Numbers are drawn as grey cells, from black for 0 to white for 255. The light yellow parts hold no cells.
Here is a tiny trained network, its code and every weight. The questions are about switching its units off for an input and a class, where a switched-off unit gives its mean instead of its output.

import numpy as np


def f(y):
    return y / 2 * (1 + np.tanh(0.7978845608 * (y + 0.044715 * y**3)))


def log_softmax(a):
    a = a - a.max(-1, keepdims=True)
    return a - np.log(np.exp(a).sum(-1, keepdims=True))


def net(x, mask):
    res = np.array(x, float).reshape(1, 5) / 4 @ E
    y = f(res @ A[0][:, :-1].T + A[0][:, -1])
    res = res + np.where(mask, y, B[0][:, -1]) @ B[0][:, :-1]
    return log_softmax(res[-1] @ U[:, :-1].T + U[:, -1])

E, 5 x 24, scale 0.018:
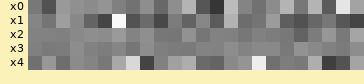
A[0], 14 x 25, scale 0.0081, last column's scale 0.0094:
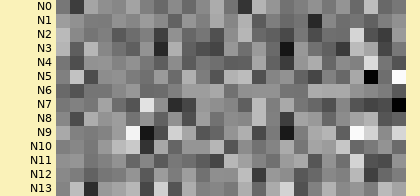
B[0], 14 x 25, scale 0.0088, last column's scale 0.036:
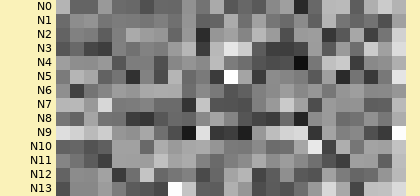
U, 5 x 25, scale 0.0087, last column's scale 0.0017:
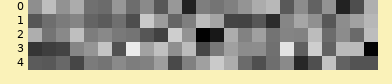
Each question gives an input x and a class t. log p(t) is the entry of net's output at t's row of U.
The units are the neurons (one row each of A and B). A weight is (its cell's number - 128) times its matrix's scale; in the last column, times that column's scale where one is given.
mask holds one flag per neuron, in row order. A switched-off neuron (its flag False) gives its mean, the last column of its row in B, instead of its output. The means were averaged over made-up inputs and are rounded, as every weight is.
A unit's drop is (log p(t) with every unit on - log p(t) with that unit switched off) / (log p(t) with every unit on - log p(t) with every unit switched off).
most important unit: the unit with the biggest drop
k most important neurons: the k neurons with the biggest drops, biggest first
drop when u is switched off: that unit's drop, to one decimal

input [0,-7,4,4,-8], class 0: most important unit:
N9
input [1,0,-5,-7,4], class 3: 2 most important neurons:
[N9, N5]
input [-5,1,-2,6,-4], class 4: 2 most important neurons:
[N3, N2]
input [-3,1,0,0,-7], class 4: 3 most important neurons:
[N3, N2, N7]
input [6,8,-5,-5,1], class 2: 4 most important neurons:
[N7, N13, N5, N12]
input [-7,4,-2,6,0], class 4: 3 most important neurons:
[N9, N2, N11]
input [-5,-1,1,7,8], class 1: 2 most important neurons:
[N9, N13]
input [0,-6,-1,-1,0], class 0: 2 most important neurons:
[N9, N3]
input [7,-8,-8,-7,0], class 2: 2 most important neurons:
[N9, N3]
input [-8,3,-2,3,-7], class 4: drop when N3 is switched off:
0.7
